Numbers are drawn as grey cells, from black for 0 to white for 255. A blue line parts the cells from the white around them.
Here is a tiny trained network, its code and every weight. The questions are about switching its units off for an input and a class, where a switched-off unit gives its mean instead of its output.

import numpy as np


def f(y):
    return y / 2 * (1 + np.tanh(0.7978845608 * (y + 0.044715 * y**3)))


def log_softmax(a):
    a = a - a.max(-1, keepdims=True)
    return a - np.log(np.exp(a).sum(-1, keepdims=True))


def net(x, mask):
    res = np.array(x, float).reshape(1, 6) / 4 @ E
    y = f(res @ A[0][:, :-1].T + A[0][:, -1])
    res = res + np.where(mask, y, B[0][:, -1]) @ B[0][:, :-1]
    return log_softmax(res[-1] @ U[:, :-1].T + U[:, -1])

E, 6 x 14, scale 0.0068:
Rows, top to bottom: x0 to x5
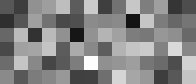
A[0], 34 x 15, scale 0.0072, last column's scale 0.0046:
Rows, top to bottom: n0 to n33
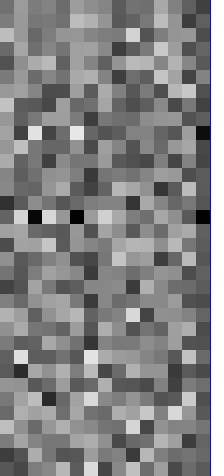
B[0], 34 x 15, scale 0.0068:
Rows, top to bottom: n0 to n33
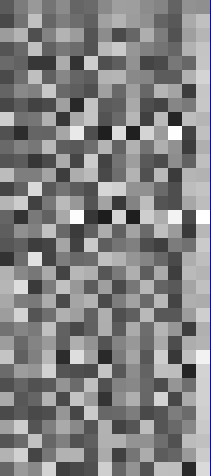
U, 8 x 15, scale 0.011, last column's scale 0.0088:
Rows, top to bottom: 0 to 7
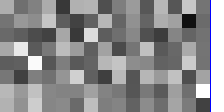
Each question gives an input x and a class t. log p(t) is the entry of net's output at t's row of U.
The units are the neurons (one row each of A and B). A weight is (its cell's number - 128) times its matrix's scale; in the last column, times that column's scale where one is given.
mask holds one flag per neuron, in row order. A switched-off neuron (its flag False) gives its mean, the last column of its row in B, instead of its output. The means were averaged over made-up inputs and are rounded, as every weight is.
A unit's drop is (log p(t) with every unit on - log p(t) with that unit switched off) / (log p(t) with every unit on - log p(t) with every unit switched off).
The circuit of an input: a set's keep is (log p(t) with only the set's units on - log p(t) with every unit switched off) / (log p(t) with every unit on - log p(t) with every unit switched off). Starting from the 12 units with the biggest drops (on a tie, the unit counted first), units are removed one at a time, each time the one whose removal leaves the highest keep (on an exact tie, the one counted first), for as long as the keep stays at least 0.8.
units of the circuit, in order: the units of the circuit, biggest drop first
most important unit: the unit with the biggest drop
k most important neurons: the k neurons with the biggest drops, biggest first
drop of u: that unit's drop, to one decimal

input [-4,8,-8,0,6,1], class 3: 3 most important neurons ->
n32; n14; n20
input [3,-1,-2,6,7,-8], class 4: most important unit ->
n5
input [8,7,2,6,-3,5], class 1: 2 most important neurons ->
n26; n33
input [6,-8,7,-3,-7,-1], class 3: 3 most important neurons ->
n30; n22; n25
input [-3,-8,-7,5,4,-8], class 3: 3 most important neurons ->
n22; n2; n30
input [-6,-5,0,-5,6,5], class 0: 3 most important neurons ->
n25; n28; n33
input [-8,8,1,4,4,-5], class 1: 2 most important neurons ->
n6; n16
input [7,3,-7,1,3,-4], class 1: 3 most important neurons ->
n26; n33; n15
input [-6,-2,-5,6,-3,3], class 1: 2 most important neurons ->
n6; n16
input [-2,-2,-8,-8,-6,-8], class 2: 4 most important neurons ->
n11; n7; n15; n27
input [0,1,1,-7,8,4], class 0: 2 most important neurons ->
n25; n28
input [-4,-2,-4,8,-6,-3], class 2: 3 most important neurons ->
n29; n4; n17
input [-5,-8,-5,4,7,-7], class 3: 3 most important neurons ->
n22; n2; n30
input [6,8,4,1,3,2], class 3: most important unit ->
n32
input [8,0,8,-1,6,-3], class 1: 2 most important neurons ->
n33; n26
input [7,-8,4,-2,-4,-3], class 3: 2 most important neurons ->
n30; n22
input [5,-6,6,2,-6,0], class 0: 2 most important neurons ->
n8; n12
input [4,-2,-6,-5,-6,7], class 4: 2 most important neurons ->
n13; n18
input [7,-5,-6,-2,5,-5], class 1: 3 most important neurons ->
n33; n26; n15
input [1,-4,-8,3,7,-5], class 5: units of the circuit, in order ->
n9
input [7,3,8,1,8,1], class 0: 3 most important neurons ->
n25; n9; n28
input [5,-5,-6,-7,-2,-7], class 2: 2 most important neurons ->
n11; n7
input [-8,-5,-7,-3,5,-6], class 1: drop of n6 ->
0.2
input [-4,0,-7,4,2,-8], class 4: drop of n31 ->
0.1
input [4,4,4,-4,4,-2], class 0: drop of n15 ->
-0.1
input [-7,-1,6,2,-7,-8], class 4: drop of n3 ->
0.4
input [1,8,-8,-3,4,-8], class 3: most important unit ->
n32
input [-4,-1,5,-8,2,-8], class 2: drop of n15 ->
-0.1
